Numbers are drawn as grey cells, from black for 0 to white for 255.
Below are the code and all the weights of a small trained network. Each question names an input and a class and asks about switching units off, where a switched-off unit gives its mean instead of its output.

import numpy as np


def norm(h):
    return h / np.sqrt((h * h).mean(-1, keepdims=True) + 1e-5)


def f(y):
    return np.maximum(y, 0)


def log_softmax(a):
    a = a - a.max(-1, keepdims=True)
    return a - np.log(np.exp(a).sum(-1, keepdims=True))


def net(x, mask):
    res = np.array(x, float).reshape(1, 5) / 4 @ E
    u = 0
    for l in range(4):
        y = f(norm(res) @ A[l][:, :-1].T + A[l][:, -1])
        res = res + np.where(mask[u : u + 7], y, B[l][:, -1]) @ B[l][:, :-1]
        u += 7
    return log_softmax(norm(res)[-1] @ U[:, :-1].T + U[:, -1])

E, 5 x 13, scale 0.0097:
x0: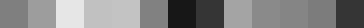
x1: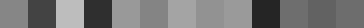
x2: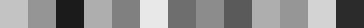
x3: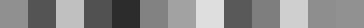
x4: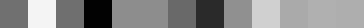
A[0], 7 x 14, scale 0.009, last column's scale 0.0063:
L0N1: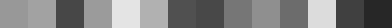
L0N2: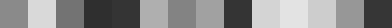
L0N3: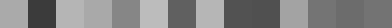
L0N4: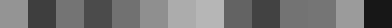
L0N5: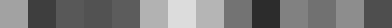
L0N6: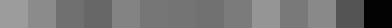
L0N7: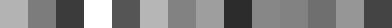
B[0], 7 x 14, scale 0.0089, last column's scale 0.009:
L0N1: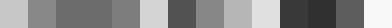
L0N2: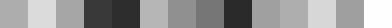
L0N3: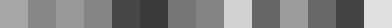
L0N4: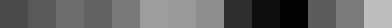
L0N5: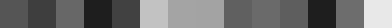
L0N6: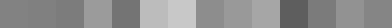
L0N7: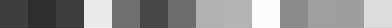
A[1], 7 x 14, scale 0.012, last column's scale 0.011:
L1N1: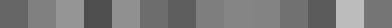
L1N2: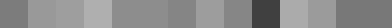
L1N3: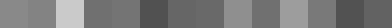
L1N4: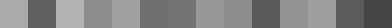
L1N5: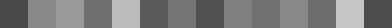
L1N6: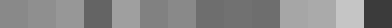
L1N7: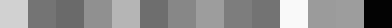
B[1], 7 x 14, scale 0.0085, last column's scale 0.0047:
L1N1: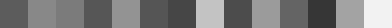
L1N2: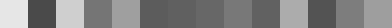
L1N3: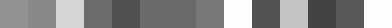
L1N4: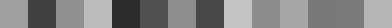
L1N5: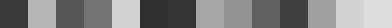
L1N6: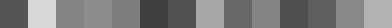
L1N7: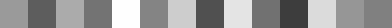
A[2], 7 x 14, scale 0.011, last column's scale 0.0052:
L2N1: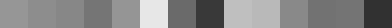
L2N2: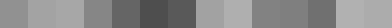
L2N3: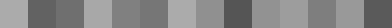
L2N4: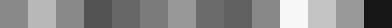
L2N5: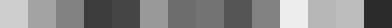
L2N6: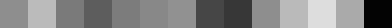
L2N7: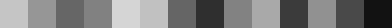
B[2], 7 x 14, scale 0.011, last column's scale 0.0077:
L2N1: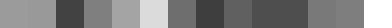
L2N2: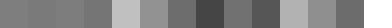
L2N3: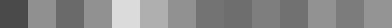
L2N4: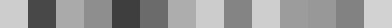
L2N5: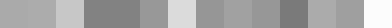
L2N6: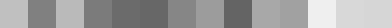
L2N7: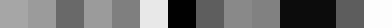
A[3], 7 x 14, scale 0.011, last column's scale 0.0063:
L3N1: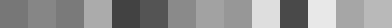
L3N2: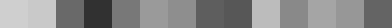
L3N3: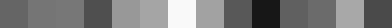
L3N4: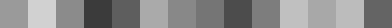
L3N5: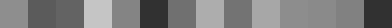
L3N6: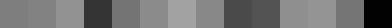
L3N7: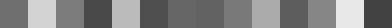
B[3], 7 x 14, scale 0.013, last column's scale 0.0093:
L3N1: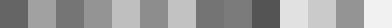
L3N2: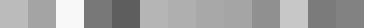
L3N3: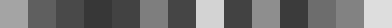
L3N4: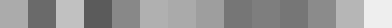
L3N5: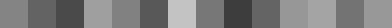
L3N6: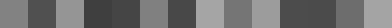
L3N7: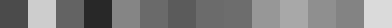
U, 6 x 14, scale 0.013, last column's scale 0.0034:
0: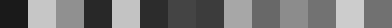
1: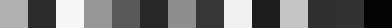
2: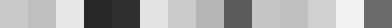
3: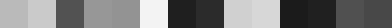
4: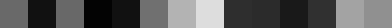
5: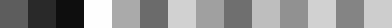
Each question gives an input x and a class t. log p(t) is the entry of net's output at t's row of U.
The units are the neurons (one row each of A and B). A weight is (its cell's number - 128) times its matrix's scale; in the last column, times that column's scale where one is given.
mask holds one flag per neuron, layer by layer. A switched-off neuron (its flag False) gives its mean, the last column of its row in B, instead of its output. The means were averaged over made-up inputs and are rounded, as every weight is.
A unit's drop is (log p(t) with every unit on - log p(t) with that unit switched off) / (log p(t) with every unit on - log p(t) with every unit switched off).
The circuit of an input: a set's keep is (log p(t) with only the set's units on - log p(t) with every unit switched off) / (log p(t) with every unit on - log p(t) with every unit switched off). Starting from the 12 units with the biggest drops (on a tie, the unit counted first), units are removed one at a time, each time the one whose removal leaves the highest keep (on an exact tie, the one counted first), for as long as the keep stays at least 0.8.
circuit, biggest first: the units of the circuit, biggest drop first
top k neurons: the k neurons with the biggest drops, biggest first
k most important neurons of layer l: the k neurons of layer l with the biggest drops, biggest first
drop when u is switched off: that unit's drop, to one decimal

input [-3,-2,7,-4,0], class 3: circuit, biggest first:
(L0N1)
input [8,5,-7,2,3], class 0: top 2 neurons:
(L1N5; L0N3)
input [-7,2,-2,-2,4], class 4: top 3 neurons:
(L0N5; L0N4; L3N3)
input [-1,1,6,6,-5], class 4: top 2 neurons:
(L0N5; L0N4)
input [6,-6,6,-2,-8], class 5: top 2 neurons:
(L0N7; L3N5)
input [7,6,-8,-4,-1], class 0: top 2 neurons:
(L1N5; L0N3)
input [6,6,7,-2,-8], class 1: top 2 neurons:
(L0N3; L1N4)
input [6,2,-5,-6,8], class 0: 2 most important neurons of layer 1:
(L1N5; L1N1)
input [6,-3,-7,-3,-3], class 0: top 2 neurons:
(L1N5; L0N3)
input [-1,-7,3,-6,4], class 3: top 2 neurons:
(L0N1; L2N7)
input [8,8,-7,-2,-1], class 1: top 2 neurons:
(L1N3; L1N4)
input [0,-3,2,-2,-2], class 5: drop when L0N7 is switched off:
1.0
